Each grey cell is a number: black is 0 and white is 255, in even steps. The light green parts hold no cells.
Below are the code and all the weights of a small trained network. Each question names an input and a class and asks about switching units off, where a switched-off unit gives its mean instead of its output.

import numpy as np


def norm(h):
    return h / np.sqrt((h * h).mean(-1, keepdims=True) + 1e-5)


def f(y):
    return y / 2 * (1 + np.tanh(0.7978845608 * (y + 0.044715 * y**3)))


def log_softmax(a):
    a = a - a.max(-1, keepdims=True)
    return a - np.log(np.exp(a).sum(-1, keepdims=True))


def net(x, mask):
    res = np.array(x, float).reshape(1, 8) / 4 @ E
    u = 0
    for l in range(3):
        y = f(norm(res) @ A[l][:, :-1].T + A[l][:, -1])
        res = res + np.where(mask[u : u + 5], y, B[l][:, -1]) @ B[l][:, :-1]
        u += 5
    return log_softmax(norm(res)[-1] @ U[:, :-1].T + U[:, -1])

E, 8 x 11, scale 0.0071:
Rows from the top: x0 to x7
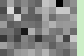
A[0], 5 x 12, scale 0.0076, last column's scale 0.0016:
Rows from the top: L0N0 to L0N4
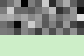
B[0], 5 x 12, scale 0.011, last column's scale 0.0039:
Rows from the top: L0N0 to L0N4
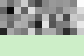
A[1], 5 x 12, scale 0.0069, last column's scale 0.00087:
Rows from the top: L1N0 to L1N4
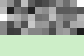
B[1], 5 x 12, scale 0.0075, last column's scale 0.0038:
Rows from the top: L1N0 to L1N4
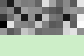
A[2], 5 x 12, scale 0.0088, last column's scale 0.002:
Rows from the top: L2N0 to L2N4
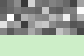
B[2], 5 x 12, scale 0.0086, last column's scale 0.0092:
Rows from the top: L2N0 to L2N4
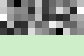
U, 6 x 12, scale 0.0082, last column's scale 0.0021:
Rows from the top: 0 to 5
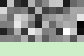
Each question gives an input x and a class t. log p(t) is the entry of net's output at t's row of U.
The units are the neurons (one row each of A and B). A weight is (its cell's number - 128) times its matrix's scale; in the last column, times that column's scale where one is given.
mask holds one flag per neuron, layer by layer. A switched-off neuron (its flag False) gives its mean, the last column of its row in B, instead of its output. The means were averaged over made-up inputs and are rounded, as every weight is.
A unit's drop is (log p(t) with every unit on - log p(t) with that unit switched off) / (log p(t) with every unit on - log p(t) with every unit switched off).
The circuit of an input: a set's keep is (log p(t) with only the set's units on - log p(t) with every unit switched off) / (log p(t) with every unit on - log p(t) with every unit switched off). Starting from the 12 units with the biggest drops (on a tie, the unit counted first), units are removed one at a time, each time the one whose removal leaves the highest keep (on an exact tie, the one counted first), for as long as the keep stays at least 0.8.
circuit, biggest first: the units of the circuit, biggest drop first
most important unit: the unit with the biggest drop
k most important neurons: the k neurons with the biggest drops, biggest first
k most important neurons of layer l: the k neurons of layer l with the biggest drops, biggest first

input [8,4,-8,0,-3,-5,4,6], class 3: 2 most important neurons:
L0N3, L0N2
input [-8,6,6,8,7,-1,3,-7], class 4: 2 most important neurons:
L2N4, L0N3
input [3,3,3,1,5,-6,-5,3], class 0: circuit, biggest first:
L2N3
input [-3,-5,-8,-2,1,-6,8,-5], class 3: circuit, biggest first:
L0N3, L2N0
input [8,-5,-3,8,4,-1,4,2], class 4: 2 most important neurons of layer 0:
L0N1, L0N0
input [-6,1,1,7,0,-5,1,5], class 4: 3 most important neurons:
L2N4, L0N4, L1N4
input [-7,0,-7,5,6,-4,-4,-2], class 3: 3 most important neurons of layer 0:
L0N3, L0N1, L0N4
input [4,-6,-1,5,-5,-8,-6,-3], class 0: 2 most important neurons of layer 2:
L2N3, L2N2
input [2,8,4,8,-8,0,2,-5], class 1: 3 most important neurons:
L2N2, L0N3, L0N0
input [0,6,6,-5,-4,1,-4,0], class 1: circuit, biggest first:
L2N2, L1N2
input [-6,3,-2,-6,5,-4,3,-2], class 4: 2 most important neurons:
L2N4, L1N4
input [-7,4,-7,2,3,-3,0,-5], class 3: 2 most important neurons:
L0N3, L0N1
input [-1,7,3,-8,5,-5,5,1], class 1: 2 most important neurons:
L2N2, L0N3
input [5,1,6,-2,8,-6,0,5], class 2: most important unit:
L0N0
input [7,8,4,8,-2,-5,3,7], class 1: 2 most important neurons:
L2N2, L1N0
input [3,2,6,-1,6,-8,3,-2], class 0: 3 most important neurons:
L2N3, L0N3, L1N2
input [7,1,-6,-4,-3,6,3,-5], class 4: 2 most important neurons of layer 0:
L0N1, L0N0
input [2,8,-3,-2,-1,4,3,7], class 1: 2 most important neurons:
L2N2, L1N2
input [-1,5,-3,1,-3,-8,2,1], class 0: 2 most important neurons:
L2N3, L1N2
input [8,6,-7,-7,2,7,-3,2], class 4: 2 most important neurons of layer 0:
L0N1, L0N0
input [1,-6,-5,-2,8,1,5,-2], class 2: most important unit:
L0N3
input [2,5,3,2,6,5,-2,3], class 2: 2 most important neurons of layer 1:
L1N3, L1N2
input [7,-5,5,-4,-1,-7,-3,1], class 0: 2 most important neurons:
L2N3, L0N3
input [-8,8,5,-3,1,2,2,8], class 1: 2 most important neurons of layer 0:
L0N1, L0N2
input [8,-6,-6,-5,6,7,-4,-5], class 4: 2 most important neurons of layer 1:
L1N3, L1N2
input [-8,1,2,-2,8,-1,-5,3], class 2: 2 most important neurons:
L0N0, L0N1
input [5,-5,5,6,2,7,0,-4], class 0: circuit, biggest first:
L0N4
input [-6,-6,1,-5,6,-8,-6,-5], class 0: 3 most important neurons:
L2N3, L1N2, L0N1
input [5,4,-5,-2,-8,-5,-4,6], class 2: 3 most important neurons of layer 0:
L0N2, L0N4, L0N1
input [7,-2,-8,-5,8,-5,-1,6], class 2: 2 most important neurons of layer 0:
L0N3, L0N4
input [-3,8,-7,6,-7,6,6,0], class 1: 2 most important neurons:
L2N2, L1N2
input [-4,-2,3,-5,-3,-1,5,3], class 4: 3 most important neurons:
L0N0, L0N3, L2N1
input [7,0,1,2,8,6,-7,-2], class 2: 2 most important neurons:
L0N0, L2N3
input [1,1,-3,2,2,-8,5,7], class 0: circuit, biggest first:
L2N3
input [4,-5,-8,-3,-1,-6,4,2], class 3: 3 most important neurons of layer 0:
L0N3, L0N2, L0N4
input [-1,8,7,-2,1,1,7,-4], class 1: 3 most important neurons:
L2N2, L0N3, L1N2
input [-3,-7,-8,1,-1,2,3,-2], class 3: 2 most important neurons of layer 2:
L2N2, L2N0
